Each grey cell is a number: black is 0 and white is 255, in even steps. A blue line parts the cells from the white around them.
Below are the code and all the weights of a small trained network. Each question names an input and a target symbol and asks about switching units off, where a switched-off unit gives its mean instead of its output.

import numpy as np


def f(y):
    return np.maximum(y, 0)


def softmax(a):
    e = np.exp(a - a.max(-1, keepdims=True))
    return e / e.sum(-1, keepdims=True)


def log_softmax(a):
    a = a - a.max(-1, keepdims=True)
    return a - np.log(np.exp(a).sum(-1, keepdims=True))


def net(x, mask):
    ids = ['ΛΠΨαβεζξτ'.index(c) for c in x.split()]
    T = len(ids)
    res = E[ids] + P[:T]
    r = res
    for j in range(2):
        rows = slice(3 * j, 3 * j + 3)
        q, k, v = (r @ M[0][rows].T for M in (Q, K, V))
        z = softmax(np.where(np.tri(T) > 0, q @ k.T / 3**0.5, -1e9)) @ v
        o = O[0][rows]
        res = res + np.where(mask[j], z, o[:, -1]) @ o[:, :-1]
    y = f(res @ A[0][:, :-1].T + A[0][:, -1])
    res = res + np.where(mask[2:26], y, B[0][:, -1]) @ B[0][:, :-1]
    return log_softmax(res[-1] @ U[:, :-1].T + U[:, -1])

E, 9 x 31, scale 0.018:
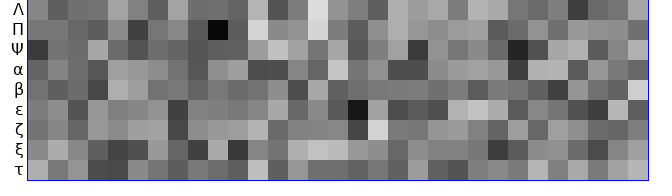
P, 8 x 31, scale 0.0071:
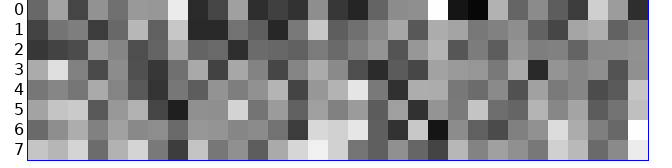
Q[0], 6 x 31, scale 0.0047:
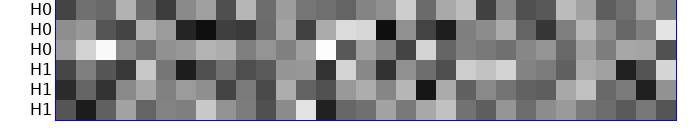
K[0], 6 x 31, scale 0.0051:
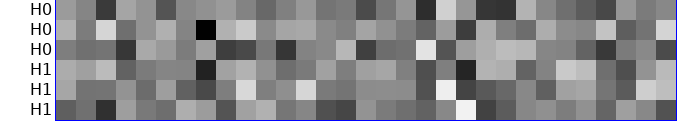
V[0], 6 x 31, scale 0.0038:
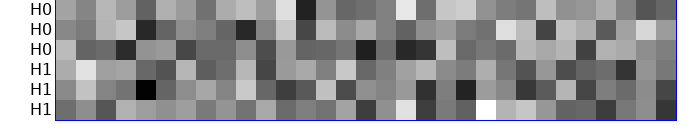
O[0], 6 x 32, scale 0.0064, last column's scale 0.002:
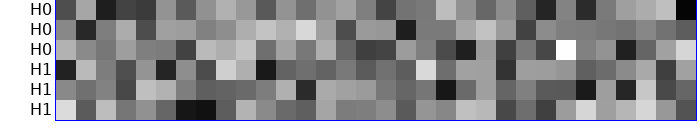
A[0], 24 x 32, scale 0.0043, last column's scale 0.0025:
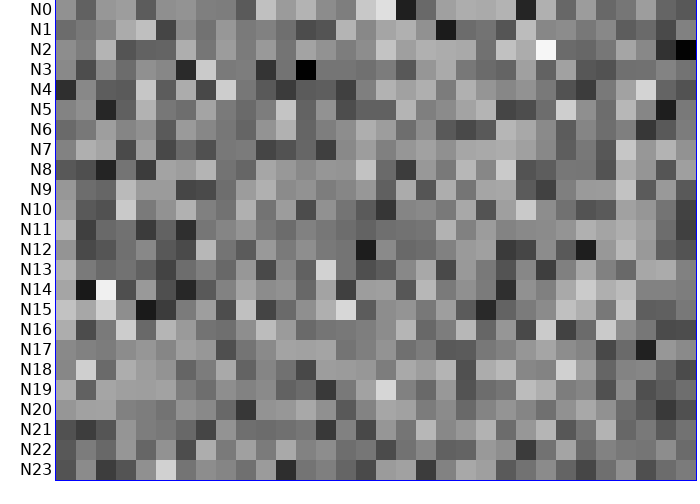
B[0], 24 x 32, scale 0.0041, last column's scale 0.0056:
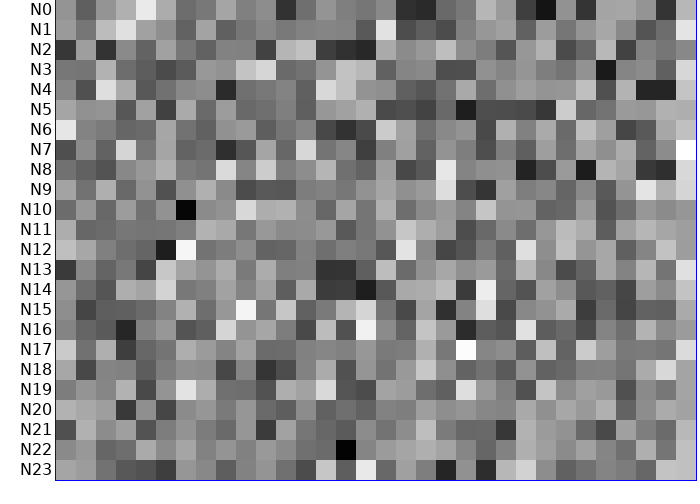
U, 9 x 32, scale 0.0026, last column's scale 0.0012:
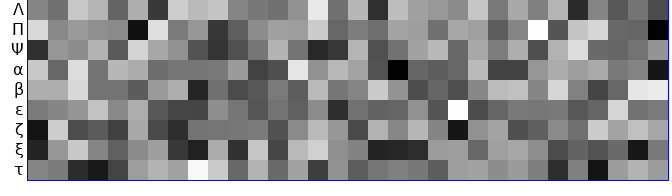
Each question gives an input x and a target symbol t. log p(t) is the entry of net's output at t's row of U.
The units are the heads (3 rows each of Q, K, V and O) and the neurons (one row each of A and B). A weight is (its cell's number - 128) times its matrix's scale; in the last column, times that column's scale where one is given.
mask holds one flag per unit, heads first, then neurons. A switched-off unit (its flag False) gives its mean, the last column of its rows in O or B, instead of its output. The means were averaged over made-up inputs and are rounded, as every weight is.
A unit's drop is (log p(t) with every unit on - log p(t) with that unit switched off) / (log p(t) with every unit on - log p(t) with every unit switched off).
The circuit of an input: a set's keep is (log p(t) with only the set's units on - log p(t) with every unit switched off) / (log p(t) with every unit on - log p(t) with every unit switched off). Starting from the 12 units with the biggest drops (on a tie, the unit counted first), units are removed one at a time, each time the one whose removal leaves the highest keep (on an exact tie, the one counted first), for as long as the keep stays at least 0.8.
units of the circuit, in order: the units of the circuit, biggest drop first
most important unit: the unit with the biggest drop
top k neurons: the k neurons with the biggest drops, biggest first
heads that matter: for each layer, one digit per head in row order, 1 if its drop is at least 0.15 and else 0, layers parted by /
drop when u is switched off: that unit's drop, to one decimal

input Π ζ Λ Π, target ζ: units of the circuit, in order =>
H0
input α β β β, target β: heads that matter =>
10
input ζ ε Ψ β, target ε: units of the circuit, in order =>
H1, N14
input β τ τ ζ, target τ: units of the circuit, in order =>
H1, H0, N16
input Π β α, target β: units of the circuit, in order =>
H0, N8
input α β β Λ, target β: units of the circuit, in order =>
H0, N8
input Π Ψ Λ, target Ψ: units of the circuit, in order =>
H0, H1, N2
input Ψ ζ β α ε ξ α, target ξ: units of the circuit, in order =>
H1, N4
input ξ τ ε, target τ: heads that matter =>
10
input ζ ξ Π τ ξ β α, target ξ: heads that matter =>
01
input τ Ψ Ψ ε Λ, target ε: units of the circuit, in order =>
H1, N14, H0
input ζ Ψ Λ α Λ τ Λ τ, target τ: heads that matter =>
10
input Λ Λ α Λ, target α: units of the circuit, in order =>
H1, N0, H0
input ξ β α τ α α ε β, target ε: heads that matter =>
01
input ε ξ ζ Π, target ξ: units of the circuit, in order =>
H1
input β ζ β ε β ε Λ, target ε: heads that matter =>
01
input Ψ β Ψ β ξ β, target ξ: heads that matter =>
01
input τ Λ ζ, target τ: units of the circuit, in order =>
H1, N7, N16
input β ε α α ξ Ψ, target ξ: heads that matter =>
11
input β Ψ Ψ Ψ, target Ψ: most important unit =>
H0
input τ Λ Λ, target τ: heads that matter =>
10
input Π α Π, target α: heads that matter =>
11
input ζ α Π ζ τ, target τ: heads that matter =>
10
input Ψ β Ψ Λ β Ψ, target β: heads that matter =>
11
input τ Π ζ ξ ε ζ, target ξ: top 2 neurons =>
N4, N9
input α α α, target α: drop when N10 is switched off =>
0.0
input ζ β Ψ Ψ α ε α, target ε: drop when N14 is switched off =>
0.7
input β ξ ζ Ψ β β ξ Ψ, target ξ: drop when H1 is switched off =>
1.3
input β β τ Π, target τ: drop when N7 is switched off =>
0.1
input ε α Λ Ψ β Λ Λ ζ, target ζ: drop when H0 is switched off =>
0.7
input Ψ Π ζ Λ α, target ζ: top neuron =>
N1
